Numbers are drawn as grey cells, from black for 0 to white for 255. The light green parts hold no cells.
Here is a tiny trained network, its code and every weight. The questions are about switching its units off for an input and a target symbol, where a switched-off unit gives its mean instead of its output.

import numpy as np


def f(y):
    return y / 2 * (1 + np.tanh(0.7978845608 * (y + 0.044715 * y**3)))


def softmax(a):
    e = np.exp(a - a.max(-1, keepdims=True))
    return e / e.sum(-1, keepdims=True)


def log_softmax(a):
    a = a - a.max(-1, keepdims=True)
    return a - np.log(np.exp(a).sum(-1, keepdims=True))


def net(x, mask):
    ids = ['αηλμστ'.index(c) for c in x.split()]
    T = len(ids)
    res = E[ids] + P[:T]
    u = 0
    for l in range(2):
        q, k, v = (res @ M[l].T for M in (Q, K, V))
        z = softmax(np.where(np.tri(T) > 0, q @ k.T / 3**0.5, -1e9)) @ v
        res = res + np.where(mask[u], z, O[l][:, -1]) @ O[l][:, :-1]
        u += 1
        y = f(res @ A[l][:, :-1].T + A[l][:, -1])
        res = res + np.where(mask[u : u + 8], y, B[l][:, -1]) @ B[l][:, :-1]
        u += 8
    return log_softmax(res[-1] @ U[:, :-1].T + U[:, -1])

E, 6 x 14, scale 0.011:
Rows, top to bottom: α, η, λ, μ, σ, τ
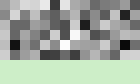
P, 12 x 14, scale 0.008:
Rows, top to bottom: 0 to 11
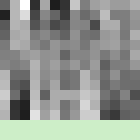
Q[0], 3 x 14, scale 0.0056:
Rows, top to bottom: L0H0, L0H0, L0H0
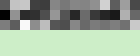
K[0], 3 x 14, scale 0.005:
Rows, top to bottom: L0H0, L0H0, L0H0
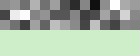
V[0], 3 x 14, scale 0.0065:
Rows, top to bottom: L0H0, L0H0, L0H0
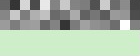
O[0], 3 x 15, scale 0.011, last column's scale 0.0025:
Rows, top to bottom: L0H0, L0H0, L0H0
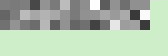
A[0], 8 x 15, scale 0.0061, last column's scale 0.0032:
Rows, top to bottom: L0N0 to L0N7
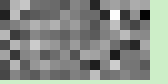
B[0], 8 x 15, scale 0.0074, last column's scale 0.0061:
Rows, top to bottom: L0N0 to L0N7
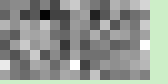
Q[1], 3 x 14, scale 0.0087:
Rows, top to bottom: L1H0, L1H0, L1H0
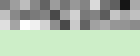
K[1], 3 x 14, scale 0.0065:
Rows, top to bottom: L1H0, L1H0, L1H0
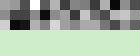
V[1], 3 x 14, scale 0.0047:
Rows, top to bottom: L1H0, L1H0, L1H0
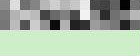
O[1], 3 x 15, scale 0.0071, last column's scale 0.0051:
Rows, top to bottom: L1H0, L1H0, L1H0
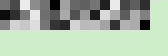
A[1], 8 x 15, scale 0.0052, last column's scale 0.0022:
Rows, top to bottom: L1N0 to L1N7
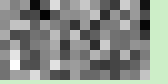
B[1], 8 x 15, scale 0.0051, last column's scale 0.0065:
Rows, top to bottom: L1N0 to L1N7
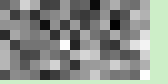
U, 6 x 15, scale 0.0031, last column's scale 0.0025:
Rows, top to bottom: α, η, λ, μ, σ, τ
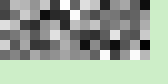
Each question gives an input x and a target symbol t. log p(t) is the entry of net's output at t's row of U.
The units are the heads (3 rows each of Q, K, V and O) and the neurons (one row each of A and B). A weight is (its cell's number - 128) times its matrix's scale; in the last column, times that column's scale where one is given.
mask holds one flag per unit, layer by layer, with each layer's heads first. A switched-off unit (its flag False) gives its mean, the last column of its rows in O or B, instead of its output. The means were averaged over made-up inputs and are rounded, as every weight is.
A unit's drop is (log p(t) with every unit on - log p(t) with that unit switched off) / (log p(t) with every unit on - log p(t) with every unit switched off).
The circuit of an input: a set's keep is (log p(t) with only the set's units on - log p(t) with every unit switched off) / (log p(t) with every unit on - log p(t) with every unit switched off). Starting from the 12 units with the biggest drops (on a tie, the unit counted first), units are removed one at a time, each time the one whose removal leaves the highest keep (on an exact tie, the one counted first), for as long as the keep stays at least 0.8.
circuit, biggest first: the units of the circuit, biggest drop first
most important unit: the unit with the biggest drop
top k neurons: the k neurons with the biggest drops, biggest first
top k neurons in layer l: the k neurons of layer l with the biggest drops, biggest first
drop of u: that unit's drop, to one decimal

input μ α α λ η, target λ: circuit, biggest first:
[L1H0; L1N5; L0H0; L0N4]
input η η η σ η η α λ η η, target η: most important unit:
L0H0
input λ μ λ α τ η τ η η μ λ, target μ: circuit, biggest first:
[L1H0; L0H0]
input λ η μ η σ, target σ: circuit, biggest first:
[L0H0; L1N1; L1H0]
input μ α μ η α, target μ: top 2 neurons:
[L0N4; L0N0]
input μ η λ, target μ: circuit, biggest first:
[L0N4; L1H0]
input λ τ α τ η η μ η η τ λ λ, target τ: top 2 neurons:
[L0N4; L1N4]
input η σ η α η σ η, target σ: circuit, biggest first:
[L0H0; L1N1]
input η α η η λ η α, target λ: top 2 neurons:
[L0N4; L1N5]
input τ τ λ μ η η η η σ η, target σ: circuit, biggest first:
[L0H0; L1N1; L0N2]
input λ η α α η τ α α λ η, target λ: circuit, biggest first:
[L1H0; L1N5; L0N0]
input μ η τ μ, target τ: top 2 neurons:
[L0N2; L1N4]
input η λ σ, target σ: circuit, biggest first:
[L0H0; L1N1; L0N2]
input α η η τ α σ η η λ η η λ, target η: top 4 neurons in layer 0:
[L0N5; L0N4; L0N3; L0N7]
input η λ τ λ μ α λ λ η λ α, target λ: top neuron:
[L1N5]
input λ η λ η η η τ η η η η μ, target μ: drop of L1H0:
0.9
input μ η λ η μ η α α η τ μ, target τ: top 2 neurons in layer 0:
[L0N2; L0N5]
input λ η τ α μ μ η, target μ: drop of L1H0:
1.1
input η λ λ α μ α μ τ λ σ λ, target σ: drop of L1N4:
-0.2
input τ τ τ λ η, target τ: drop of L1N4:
0.2
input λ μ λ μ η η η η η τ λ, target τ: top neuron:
[L1N4]
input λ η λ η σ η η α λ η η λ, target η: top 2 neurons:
[L0N5; L0N4]
